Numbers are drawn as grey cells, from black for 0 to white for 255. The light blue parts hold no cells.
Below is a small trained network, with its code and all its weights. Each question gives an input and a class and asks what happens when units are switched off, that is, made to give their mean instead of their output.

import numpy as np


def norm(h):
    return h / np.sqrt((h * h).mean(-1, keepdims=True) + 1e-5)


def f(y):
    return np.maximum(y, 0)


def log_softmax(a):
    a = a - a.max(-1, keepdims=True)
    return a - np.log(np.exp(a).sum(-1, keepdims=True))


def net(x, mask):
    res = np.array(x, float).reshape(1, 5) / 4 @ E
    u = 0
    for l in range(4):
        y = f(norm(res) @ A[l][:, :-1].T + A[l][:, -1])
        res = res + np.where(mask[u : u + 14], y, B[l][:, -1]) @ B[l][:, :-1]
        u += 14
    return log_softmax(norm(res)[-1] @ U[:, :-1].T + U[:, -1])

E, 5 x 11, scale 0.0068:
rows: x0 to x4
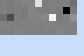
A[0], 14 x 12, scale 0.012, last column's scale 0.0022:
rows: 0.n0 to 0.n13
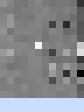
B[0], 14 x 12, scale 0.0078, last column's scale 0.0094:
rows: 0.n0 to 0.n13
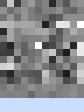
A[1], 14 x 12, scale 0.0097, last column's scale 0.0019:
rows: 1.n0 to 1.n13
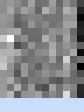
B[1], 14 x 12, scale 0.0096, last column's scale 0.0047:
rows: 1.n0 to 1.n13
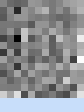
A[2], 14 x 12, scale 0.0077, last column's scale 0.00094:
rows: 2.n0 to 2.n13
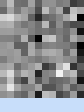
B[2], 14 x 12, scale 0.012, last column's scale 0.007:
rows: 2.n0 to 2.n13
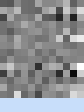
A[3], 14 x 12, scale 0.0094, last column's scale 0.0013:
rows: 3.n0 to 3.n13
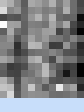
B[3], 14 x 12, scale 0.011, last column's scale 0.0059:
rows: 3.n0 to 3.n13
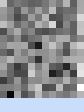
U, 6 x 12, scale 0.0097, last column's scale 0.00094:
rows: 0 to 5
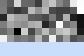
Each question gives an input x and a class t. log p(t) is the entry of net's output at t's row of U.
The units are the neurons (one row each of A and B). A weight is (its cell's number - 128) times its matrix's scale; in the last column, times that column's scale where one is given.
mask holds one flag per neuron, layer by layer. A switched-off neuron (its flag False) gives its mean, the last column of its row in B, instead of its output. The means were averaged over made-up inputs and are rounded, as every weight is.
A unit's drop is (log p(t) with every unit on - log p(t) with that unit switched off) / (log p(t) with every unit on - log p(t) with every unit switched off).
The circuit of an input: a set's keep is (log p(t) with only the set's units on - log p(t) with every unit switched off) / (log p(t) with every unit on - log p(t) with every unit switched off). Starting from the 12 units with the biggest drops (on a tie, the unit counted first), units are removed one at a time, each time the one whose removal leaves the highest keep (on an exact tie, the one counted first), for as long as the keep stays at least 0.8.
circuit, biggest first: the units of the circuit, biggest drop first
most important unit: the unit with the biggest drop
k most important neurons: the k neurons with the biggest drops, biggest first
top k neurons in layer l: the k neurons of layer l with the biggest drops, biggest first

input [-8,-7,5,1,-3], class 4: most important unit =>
0.n6
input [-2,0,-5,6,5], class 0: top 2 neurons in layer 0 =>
(0.n6; 0.n7)
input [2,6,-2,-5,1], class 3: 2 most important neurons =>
(0.n3; 0.n10)
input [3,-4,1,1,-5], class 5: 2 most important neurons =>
(0.n10; 0.n9)
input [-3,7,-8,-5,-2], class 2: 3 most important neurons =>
(0.n3; 0.n6; 2.n10)
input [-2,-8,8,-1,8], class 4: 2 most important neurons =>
(0.n6; 1.n5)
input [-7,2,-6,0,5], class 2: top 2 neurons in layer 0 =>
(0.n3; 0.n6)
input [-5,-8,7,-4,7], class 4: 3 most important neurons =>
(0.n6; 1.n5; 0.n3)
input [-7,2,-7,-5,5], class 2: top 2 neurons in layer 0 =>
(0.n3; 0.n6)
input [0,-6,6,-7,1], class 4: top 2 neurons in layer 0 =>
(0.n6; 0.n9)
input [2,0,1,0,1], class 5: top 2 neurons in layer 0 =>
(0.n7; 0.n10)
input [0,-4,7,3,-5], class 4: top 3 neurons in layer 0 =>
(0.n6; 0.n9; 0.n3)
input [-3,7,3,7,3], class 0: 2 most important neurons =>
(0.n6; 0.n10)
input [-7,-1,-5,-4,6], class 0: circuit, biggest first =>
(0.n6)
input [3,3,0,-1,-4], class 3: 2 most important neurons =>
(0.n3; 0.n7)
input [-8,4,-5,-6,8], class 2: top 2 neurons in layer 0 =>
(0.n3; 0.n6)
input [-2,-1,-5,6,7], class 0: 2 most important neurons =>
(0.n6; 0.n7)
